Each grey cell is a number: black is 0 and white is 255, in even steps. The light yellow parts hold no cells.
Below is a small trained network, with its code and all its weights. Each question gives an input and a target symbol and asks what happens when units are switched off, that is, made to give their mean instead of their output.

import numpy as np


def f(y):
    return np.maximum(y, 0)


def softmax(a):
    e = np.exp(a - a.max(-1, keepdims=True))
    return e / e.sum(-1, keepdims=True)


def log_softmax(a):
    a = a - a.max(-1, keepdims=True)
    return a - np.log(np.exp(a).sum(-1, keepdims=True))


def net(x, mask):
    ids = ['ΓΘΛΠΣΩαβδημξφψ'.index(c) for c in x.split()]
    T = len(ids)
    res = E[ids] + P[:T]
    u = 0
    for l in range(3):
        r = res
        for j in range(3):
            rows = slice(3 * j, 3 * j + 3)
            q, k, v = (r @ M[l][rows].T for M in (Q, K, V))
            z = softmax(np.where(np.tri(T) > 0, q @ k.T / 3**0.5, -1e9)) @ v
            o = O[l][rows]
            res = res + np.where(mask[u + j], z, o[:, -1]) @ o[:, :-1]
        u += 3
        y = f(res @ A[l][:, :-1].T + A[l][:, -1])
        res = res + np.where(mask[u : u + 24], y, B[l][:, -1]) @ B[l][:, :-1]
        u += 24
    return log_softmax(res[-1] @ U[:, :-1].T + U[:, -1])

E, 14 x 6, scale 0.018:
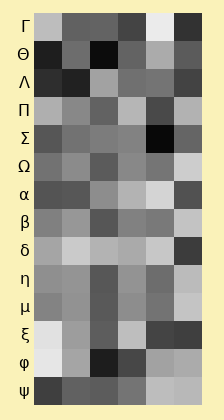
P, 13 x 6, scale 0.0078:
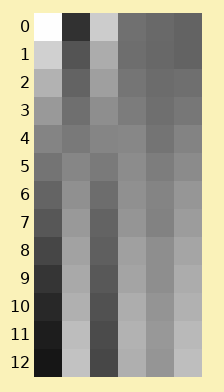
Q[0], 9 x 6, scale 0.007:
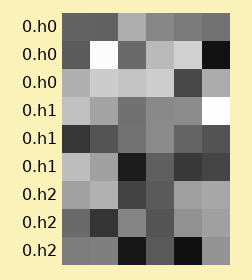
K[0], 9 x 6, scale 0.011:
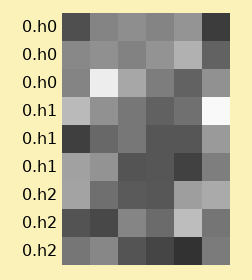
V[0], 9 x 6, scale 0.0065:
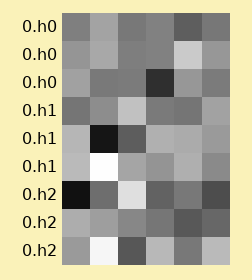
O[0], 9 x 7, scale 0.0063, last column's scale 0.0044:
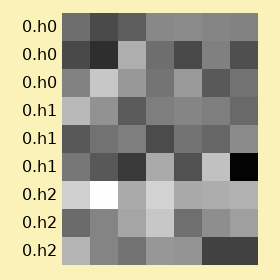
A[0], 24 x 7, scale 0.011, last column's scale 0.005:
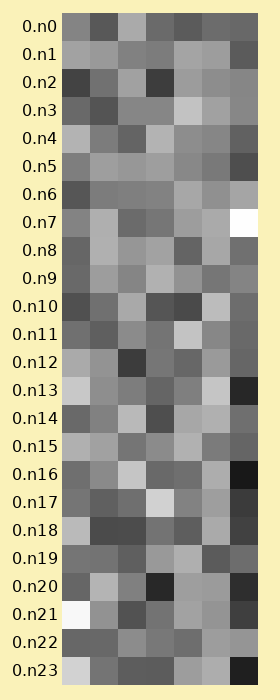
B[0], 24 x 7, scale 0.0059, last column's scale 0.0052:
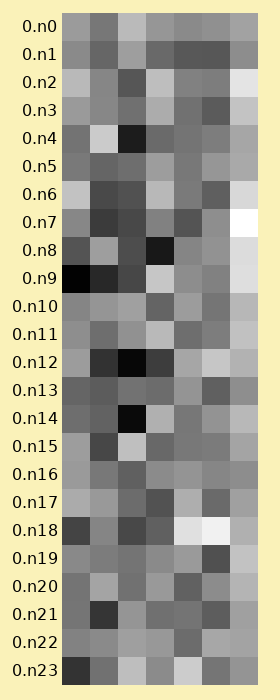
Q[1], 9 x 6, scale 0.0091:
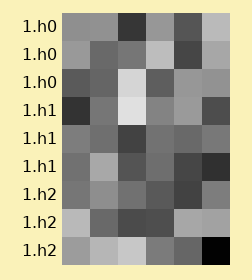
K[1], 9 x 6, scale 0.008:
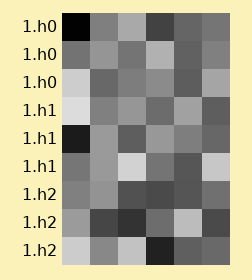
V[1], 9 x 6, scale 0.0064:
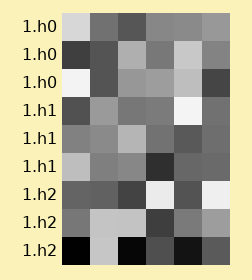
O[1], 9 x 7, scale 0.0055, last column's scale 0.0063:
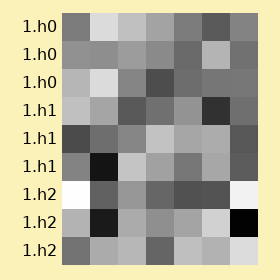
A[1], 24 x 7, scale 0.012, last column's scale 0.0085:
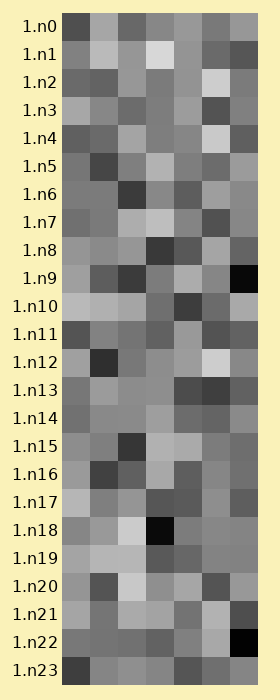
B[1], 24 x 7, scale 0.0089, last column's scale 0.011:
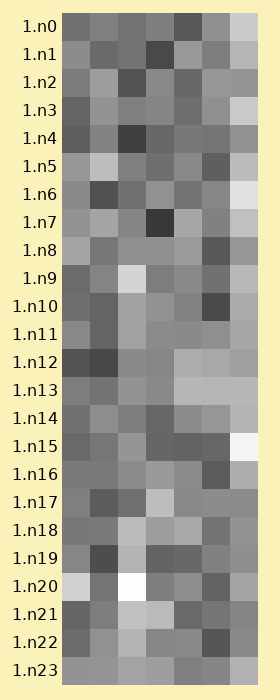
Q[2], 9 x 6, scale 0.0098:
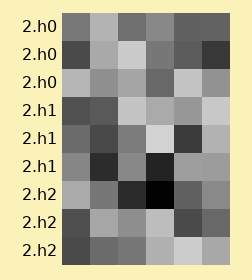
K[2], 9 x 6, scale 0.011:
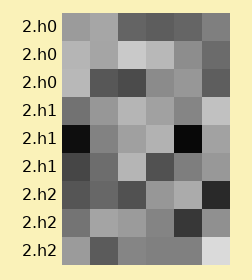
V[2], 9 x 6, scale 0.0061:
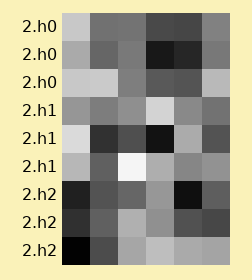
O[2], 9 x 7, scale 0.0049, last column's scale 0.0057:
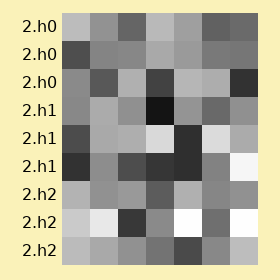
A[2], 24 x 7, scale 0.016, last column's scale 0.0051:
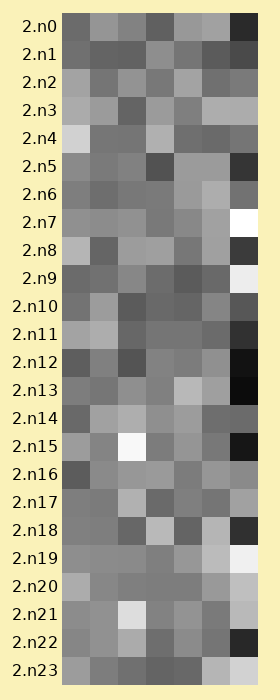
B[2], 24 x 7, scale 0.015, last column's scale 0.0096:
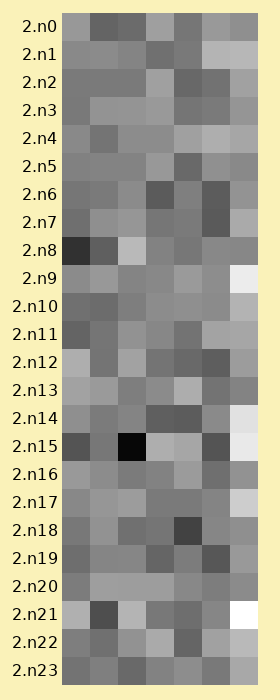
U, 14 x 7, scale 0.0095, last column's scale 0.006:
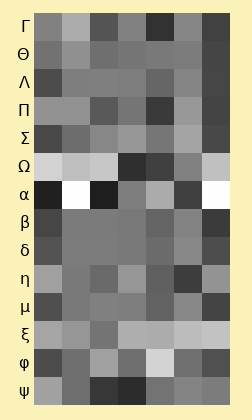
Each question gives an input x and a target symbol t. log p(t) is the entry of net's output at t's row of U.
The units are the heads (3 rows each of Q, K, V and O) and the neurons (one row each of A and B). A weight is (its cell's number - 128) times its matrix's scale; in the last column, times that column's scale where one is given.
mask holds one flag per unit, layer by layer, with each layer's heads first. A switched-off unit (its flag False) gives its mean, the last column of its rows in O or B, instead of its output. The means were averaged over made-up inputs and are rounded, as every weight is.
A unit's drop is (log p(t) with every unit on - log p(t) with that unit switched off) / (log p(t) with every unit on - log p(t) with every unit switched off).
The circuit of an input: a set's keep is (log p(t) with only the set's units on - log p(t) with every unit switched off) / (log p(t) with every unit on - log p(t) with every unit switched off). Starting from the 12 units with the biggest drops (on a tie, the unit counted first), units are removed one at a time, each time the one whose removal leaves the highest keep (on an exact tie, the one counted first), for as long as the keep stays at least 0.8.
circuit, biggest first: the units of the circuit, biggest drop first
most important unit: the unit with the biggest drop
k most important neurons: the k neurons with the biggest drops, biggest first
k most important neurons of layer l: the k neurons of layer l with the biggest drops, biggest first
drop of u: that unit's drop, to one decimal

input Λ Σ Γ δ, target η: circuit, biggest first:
[2.n15; 2.n21; 1.n20]
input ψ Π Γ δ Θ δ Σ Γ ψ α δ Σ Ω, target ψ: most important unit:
1.h0
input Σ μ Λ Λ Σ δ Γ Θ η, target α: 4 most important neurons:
[2.n21; 2.n23; 2.n14; 2.n22]
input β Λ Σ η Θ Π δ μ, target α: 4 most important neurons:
[2.n21; 0.n9; 2.n23; 2.n14]
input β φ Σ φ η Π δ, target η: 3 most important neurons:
[2.n15; 2.n21; 1.n20]
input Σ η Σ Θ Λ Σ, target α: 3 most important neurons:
[2.n21; 0.n9; 1.n20]
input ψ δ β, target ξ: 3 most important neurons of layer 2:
[2.n4; 2.n15; 2.n14]
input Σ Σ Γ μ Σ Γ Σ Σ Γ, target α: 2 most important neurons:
[2.n21; 1.n20]
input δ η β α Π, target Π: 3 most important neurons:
[2.n18; 0.n18; 1.n6]
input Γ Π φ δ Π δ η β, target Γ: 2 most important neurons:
[2.n18; 0.n18]
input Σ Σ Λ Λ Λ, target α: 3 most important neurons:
[0.n14; 2.n21; 1.n20]
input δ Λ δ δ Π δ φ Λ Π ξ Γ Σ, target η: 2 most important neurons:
[2.n15; 2.n21]
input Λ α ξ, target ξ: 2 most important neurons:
[2.n4; 1.n10]
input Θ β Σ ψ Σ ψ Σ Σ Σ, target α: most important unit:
2.n21
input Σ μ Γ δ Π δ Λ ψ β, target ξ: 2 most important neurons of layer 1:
[1.n17; 1.n6]
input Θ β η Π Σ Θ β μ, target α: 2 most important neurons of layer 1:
[1.n15; 1.n13]
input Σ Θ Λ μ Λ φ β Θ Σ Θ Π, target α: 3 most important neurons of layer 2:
[2.n21; 2.n23; 2.n14]
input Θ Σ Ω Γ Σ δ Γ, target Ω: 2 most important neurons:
[2.n15; 0.n11]
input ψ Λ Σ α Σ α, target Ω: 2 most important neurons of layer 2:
[2.n15; 2.n14]
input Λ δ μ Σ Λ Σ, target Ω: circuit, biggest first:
[2.n15]
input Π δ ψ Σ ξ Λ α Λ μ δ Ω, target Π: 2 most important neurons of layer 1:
[1.n6; 1.n5]
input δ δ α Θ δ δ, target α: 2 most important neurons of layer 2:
[2.n21; 2.n22]
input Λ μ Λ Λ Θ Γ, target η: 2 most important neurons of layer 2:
[2.n15; 2.n21]
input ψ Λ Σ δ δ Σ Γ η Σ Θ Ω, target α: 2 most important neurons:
[2.n21; 0.n9]
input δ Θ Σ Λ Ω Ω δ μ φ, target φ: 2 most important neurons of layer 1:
[1.n9; 1.n22]
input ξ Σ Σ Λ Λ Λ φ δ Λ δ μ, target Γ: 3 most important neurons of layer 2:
[2.n18; 2.n15; 2.n12]
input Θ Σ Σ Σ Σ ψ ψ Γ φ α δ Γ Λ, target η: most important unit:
1.h2
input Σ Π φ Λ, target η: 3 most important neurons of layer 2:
[2.n15; 2.n21; 2.n1]
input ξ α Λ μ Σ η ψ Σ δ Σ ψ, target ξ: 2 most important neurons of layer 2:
[2.n4; 2.n1]
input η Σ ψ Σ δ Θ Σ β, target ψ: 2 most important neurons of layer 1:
[1.n6; 1.n5]
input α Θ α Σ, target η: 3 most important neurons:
[2.n15; 2.n21; 1.n18]
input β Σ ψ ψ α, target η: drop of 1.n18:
0.0
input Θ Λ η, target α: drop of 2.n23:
0.1
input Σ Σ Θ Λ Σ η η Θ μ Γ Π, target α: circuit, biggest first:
[2.n21]
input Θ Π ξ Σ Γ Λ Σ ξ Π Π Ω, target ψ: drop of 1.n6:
0.1
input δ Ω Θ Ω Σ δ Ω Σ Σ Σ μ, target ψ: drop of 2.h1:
0.2
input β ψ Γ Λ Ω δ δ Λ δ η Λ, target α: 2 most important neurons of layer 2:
[2.n21; 2.n22]
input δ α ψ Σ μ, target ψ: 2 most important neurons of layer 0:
[0.n12; 0.n7]
